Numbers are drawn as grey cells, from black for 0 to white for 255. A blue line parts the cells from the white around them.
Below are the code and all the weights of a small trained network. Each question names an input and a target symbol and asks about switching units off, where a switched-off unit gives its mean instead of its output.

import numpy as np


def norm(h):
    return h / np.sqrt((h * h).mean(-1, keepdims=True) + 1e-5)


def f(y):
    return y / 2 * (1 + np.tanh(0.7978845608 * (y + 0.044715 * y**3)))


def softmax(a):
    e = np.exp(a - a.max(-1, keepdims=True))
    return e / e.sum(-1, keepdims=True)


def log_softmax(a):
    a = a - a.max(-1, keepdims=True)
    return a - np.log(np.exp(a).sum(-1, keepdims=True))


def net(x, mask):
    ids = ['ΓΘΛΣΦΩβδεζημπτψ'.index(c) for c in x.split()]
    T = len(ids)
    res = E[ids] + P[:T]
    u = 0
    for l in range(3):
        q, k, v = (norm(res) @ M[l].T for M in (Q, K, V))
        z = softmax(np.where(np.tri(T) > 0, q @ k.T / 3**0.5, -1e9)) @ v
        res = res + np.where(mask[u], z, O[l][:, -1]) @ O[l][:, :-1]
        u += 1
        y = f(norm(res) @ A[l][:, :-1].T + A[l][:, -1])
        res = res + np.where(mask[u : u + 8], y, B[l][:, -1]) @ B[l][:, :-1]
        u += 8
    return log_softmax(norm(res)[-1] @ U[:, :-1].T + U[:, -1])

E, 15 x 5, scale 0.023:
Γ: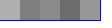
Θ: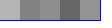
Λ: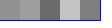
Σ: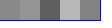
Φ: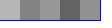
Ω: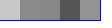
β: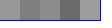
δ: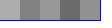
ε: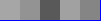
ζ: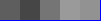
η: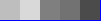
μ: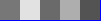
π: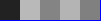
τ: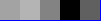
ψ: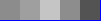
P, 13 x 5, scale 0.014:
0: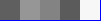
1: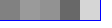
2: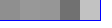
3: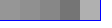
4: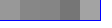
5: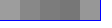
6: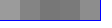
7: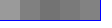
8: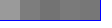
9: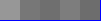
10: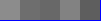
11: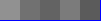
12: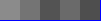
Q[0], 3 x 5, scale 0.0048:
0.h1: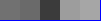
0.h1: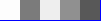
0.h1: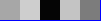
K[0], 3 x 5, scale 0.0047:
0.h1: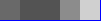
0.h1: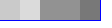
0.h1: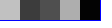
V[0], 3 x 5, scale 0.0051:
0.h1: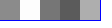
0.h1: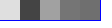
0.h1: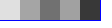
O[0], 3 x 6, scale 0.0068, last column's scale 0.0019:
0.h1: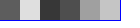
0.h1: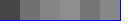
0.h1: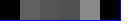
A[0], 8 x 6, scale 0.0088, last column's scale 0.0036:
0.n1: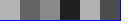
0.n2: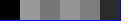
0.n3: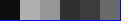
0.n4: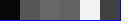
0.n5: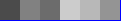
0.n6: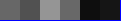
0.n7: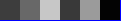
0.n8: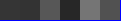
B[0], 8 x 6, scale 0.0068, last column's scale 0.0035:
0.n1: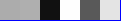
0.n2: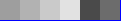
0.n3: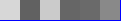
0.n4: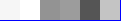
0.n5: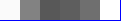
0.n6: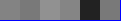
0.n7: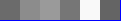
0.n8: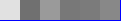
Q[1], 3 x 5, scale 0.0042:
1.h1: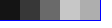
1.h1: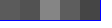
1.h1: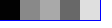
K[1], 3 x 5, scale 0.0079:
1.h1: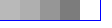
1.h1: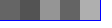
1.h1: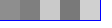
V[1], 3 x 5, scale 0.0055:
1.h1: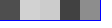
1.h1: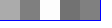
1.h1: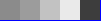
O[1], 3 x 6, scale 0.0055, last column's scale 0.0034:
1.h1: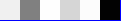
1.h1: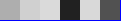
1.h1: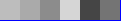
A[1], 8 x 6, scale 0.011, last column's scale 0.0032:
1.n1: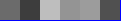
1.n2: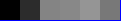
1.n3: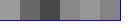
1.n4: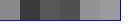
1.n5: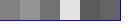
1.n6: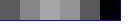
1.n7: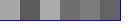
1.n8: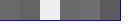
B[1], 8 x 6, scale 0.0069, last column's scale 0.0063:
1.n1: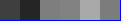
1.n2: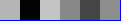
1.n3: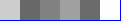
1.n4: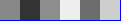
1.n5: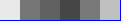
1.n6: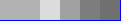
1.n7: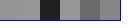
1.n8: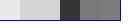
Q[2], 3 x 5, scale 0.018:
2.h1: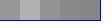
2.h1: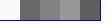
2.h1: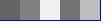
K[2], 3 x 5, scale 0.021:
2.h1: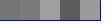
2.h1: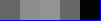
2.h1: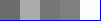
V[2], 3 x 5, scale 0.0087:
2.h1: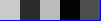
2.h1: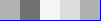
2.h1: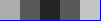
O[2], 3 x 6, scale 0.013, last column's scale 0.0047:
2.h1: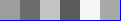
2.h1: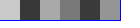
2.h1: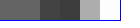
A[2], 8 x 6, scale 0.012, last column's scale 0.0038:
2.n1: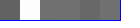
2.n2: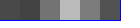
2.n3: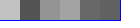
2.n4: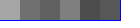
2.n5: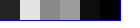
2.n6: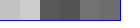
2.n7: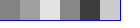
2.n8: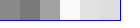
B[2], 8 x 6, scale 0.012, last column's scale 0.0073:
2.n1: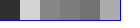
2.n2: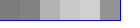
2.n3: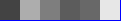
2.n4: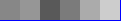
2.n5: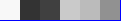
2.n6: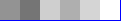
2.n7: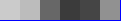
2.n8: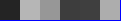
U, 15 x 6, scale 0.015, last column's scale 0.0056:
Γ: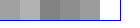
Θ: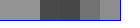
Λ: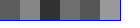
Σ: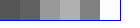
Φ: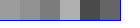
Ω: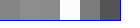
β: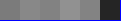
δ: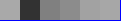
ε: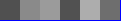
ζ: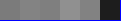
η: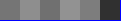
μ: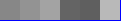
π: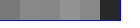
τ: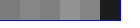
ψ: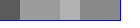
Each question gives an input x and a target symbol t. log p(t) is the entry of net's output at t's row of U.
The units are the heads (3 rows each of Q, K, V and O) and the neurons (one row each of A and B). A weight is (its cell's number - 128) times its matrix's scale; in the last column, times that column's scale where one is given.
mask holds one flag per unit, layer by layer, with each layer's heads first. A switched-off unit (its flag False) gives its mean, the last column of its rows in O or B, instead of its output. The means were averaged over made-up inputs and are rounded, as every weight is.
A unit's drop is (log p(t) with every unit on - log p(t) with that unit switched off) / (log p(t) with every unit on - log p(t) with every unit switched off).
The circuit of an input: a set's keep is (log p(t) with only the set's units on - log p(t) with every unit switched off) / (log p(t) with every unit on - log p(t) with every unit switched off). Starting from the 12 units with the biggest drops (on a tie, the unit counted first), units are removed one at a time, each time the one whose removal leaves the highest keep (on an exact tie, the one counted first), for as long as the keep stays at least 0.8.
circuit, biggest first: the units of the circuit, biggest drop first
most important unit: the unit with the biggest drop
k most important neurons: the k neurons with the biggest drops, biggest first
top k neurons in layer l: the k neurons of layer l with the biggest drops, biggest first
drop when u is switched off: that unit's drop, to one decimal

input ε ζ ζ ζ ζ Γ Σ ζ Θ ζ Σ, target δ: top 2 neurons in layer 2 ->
(2.n1 2.n8)
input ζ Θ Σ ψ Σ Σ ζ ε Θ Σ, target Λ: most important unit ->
1.h1
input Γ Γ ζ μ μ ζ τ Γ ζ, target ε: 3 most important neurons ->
(2.n8 0.n3 0.n4)
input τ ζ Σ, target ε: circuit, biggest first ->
(2.n8 2.h1)
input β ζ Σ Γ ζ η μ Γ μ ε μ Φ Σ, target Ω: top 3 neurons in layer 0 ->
(0.n3 0.n2 0.n1)
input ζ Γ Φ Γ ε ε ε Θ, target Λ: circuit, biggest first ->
(0.h1 2.h1 0.n1)
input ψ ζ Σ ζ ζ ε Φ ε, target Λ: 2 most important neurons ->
(0.n1 0.n4)
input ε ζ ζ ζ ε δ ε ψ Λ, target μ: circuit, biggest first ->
(2.h1 2.n8 0.n1)
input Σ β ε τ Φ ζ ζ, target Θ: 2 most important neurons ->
(0.n4 2.n6)
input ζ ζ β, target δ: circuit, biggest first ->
(2.h1 0.h1)
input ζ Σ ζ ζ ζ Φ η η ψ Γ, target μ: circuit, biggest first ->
(2.h1 2.n8 2.n3)
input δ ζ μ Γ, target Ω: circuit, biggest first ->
(2.h1 2.n6)
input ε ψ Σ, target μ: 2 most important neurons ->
(0.n1 2.n8)
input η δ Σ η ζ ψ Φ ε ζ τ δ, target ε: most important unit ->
2.h1
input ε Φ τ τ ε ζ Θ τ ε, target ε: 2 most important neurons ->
(2.n8 0.n3)
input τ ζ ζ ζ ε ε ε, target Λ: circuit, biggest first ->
(0.h1 2.h1)
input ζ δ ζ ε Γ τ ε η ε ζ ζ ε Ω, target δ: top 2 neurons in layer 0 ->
(0.n1 0.n6)
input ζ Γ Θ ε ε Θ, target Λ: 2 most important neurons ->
(0.n4 0.n5)
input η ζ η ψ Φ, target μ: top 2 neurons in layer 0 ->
(0.n1 0.n3)
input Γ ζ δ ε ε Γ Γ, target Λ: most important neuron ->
(0.n4)
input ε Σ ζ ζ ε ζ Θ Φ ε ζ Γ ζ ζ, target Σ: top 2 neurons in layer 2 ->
(2.n2 2.n3)
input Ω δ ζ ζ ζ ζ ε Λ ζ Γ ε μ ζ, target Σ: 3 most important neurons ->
(1.n5 2.n2 0.n1)
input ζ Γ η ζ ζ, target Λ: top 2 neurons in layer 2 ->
(2.n6 2.n8)
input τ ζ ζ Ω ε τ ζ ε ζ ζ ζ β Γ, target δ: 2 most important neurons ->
(0.n1 1.n2)
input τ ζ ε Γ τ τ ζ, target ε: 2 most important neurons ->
(2.n8 0.n3)
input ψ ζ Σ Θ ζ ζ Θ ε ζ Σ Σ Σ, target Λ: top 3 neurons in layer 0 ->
(0.n4 0.n1 0.n8)
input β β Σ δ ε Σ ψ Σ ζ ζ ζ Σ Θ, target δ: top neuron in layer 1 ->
(1.n5)
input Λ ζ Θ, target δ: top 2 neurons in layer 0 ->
(0.n4 0.n5)
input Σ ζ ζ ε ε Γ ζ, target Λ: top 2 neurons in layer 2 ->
(2.n6 2.n3)
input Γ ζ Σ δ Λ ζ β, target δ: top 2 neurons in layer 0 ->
(0.n1 0.n4)
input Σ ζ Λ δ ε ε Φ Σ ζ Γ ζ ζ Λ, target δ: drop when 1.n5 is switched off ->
0.2
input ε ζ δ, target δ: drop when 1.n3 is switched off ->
0.0
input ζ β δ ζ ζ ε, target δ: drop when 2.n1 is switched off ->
0.2
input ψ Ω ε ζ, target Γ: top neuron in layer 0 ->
(0.n4)
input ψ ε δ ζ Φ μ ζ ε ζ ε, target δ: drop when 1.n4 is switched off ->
-0.1
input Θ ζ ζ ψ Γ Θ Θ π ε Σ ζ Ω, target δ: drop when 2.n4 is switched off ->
-0.1
